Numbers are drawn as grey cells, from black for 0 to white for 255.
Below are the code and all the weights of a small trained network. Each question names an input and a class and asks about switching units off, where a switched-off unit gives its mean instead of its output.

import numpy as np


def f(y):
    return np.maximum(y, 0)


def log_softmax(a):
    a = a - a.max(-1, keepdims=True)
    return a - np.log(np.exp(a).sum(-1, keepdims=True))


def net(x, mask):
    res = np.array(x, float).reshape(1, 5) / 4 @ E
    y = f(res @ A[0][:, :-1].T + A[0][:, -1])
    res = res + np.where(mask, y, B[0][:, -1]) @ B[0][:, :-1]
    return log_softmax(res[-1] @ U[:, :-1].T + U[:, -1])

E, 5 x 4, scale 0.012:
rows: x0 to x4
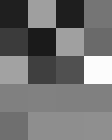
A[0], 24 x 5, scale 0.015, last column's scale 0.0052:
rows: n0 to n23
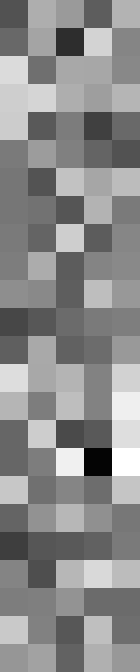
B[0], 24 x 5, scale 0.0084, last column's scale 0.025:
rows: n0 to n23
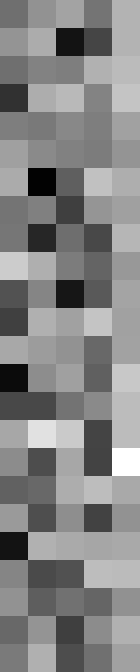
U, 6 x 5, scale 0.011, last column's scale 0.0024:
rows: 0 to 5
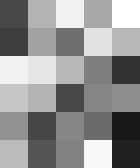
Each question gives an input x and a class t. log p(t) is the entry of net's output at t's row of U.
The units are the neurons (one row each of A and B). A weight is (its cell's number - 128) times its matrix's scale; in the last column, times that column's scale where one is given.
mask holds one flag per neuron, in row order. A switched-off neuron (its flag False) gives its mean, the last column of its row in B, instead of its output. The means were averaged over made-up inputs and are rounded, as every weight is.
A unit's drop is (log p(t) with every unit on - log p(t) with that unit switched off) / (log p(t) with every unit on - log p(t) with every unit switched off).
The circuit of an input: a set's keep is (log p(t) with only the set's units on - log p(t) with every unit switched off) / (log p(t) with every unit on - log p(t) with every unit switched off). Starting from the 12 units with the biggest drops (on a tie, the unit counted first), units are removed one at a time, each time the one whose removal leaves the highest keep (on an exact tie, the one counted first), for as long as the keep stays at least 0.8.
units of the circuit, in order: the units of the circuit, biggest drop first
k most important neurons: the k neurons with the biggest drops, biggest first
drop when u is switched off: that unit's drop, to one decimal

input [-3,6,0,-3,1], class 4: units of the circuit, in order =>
[n8]
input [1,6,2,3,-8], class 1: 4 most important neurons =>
[n19 n16 n11 n15]
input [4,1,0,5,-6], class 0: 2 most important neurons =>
[n19 n20]
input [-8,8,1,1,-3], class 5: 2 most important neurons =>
[n6 n20]
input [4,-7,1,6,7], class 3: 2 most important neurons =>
[n1 n10]
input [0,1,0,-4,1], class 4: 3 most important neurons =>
[n3 n13 n19]
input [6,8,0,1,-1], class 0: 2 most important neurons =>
[n20 n19]
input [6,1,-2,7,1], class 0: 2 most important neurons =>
[n19 n11]
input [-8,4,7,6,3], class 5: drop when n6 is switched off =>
0.1
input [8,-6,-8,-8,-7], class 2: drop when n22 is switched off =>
0.0
